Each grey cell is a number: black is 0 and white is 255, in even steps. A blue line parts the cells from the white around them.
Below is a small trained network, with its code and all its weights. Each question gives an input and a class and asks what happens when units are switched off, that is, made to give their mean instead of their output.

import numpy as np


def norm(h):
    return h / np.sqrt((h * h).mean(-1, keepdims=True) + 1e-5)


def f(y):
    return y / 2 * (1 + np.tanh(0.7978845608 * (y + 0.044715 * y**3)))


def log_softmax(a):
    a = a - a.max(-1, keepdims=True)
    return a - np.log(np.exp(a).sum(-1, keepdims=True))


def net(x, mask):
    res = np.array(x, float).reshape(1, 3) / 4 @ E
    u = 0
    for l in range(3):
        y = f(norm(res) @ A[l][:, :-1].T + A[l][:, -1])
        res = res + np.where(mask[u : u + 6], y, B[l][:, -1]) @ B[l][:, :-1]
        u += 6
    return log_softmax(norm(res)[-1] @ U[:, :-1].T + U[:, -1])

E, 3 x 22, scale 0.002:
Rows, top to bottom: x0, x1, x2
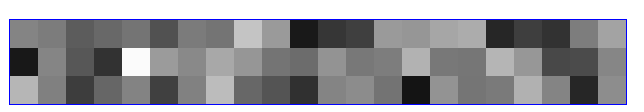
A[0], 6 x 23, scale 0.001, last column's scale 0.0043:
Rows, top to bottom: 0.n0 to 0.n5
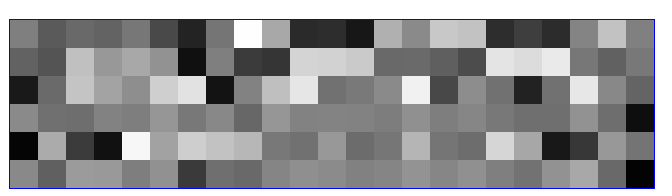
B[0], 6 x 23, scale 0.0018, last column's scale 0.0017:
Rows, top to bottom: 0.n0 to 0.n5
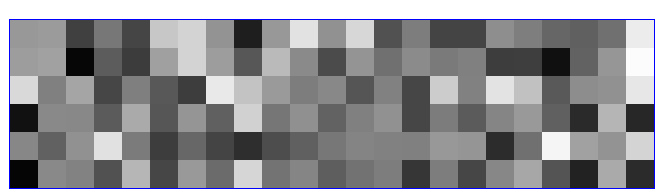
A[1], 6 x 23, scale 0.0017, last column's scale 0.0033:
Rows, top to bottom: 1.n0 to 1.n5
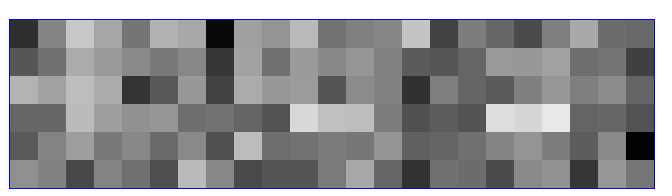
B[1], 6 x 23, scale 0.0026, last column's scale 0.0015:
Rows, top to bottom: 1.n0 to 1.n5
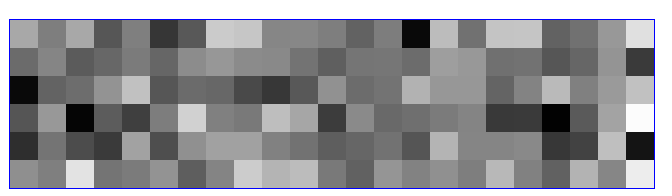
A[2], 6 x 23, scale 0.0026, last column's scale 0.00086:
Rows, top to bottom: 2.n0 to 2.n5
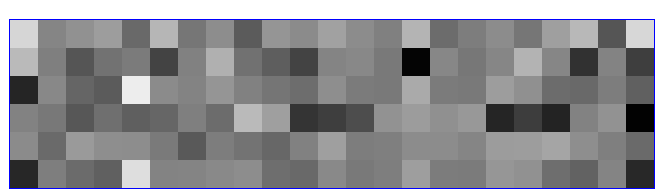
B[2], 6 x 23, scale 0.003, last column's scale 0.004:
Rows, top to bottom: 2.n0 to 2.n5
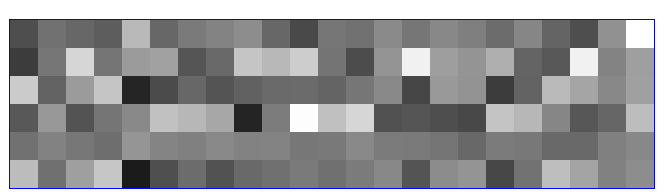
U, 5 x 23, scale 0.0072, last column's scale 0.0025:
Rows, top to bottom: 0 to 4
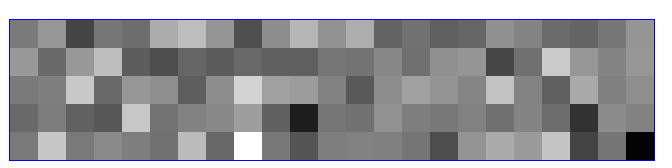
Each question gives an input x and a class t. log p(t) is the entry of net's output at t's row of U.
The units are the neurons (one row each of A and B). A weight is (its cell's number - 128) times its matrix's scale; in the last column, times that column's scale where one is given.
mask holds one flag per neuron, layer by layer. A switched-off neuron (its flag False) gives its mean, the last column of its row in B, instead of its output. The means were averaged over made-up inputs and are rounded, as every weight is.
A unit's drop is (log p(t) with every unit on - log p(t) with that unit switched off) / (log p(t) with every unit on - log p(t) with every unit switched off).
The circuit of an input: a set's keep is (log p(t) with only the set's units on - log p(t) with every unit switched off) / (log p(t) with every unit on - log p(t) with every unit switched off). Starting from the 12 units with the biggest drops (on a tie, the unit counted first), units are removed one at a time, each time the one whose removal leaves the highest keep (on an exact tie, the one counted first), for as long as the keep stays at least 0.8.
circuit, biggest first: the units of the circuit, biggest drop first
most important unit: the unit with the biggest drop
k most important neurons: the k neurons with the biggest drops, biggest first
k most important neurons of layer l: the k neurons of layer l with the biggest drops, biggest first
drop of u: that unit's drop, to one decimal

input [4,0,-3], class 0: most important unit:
2.n3
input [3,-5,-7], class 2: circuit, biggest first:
2.n2; 1.n0
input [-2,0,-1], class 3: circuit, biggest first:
0.n1; 2.n0; 1.n3; 2.n3
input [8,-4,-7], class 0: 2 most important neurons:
2.n3; 1.n5
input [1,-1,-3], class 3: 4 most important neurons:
2.n0; 0.n2; 1.n5; 2.n1
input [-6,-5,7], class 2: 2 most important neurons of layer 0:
0.n0; 0.n4
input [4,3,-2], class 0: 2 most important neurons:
2.n3; 1.n2
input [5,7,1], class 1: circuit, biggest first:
2.n2; 2.n5
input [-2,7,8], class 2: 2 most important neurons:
2.n1; 1.n2
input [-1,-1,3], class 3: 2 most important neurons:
1.n0; 0.n2
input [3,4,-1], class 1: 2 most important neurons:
0.n1; 1.n3
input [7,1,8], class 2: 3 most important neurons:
2.n1; 1.n3; 0.n1
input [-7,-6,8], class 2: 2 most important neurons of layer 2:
2.n1; 2.n3
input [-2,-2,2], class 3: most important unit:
2.n0
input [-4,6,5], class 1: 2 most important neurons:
2.n2; 1.n0
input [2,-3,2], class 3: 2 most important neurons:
1.n3; 2.n0
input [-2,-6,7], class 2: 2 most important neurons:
2.n1; 0.n4
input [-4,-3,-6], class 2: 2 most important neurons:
2.n3; 0.n0
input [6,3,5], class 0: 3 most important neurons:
2.n3; 1.n0; 0.n2
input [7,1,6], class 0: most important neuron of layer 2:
2.n3
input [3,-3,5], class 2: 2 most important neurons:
2.n1; 1.n3
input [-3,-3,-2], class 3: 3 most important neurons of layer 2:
2.n0; 2.n3; 2.n2
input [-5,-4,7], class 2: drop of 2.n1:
1.0
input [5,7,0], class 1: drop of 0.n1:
0.1
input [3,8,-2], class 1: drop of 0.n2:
0.0
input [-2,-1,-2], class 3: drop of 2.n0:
0.3
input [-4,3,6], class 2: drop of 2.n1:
0.9
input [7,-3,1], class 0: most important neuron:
2.n3
